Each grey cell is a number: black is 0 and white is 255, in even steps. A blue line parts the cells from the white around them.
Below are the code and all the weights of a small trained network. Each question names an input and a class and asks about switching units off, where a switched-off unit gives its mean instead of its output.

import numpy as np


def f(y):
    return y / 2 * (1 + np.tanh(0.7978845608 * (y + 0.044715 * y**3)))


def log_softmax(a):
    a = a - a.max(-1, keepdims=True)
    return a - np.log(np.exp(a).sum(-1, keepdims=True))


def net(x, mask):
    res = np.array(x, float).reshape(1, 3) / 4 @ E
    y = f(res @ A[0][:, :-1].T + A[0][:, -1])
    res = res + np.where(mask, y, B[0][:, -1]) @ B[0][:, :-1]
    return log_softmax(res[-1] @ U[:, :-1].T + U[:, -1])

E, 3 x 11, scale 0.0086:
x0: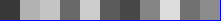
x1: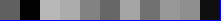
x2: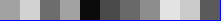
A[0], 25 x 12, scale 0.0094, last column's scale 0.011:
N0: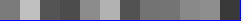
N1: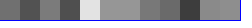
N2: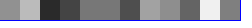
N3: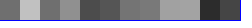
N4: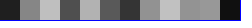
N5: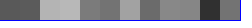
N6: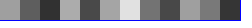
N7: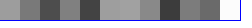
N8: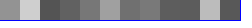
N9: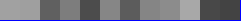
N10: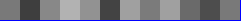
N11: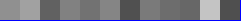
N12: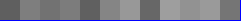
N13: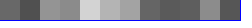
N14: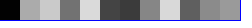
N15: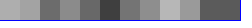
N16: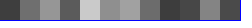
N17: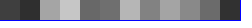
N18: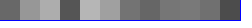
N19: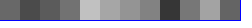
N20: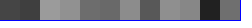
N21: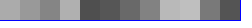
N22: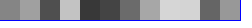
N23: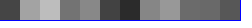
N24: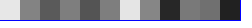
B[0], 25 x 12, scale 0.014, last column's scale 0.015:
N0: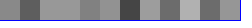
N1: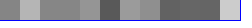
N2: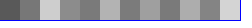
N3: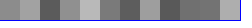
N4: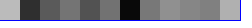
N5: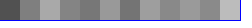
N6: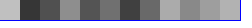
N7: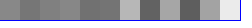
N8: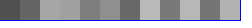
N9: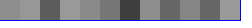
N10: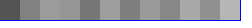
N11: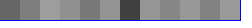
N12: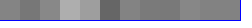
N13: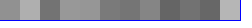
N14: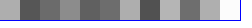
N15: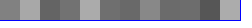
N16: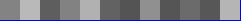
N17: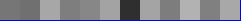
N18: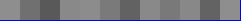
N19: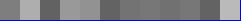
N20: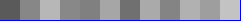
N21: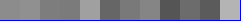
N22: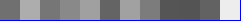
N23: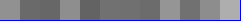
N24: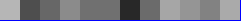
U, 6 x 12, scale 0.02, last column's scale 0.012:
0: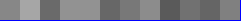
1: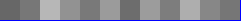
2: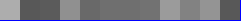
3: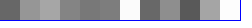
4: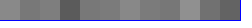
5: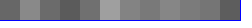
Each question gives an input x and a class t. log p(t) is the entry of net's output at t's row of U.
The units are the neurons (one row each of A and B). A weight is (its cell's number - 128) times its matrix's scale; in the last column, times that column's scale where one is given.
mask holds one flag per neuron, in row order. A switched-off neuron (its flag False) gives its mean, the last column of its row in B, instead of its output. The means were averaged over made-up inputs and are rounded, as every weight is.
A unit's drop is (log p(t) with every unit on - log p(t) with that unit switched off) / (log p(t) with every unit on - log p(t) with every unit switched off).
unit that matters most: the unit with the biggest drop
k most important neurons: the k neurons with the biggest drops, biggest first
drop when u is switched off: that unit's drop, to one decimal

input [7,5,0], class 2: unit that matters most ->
N14
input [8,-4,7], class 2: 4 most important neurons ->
[N14, N4, N23, N1]
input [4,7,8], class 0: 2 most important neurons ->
[N22, N3]
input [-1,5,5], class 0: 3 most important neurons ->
[N22, N2, N3]
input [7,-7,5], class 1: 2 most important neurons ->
[N2, N8]
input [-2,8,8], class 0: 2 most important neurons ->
[N22, N3]
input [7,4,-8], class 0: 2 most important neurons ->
[N16, N1]
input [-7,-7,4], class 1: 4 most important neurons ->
[N2, N8, N14, N11]
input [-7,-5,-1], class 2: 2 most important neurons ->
[N6, N24]
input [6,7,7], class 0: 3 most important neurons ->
[N22, N3, N15]
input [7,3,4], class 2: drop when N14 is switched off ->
0.1
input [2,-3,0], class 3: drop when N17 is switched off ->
0.1
